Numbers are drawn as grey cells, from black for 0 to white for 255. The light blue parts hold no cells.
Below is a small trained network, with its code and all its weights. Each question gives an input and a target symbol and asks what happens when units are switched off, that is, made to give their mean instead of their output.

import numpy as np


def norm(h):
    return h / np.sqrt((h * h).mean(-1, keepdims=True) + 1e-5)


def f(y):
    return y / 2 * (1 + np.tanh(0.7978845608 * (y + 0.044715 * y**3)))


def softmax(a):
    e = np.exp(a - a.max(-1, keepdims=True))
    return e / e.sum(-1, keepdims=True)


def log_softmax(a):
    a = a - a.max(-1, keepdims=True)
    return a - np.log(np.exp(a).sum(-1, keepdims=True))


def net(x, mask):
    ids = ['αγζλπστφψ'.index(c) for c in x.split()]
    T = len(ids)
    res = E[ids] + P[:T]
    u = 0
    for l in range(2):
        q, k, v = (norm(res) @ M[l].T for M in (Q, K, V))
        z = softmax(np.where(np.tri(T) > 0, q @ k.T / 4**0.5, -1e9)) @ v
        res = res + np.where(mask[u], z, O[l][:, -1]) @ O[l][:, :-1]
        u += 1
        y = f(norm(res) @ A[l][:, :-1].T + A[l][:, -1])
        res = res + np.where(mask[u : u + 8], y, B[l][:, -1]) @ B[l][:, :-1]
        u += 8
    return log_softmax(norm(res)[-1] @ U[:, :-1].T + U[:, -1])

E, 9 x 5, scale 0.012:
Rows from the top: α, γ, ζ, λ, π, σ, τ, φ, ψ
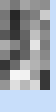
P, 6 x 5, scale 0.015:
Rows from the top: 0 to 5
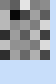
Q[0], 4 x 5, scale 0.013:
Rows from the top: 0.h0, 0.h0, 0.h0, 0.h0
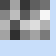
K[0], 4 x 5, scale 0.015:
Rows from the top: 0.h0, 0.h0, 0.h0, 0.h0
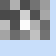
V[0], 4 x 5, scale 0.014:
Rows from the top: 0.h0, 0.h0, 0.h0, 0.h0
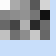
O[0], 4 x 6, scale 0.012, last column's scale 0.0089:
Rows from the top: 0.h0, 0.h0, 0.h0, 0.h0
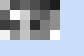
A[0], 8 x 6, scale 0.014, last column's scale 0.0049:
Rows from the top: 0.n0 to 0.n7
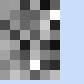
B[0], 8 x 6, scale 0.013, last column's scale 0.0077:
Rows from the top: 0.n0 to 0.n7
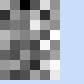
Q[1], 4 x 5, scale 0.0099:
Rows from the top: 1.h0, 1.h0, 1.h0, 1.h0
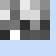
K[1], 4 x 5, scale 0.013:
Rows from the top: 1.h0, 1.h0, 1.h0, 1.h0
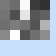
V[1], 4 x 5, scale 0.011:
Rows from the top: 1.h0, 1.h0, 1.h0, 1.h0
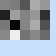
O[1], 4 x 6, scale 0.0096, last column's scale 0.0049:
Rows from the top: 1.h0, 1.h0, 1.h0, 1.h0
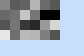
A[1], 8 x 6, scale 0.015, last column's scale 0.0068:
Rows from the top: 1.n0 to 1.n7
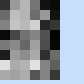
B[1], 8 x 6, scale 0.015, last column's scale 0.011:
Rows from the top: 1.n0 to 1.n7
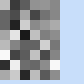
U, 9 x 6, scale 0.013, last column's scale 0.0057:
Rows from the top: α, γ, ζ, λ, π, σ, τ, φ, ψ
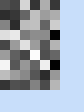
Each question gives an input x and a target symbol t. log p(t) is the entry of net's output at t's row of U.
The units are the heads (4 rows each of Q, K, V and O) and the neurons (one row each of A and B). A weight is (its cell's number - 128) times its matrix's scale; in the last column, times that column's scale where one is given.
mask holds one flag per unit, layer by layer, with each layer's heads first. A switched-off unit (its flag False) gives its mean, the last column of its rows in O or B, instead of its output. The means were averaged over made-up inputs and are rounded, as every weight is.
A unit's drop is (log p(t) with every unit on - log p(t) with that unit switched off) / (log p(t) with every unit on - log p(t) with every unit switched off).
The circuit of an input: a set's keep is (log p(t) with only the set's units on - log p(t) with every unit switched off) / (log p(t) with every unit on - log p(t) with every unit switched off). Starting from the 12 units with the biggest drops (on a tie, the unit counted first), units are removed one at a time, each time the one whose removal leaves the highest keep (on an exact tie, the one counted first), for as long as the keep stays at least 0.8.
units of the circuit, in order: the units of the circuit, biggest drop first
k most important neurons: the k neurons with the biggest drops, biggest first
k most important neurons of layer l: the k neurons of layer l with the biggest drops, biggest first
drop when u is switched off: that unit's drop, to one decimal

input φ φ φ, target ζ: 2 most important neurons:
(0.n6; 0.n7)
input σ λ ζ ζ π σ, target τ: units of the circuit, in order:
(0.n6; 1.n6)
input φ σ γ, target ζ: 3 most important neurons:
(0.n6; 0.n7; 1.n2)
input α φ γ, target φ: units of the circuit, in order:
(0.h0; 0.n3; 0.n6; 0.n1)
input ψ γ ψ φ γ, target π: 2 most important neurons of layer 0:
(0.n6; 0.n1)
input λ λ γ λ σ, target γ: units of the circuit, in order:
(0.n6; 0.h0)
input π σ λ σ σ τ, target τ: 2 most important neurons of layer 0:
(0.n6; 0.n1)
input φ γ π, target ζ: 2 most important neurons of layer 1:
(1.n2; 1.n5)
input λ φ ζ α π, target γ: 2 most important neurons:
(0.n6; 1.n6)
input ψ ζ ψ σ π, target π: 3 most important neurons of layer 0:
(0.n0; 0.n6; 0.n4)
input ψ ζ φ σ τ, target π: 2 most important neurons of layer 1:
(1.n6; 1.n2)
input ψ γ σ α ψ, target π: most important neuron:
(1.n2)
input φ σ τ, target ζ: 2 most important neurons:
(0.n6; 0.n7)
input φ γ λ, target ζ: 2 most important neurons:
(0.n6; 0.n3)
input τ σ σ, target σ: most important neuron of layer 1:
(1.n5)
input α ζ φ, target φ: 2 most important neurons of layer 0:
(0.n6; 0.n3)
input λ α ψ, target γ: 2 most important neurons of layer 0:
(0.n6; 0.n7)
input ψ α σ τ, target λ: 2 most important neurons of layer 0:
(0.n6; 0.n4)
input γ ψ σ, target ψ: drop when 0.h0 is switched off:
0.4
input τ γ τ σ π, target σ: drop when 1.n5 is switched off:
0.1
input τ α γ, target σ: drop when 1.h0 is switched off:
0.7
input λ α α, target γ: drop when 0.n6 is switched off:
0.4
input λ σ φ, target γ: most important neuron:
(0.n7)
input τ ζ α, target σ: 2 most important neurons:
(0.n6; 0.n3)
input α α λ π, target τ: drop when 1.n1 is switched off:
0.0
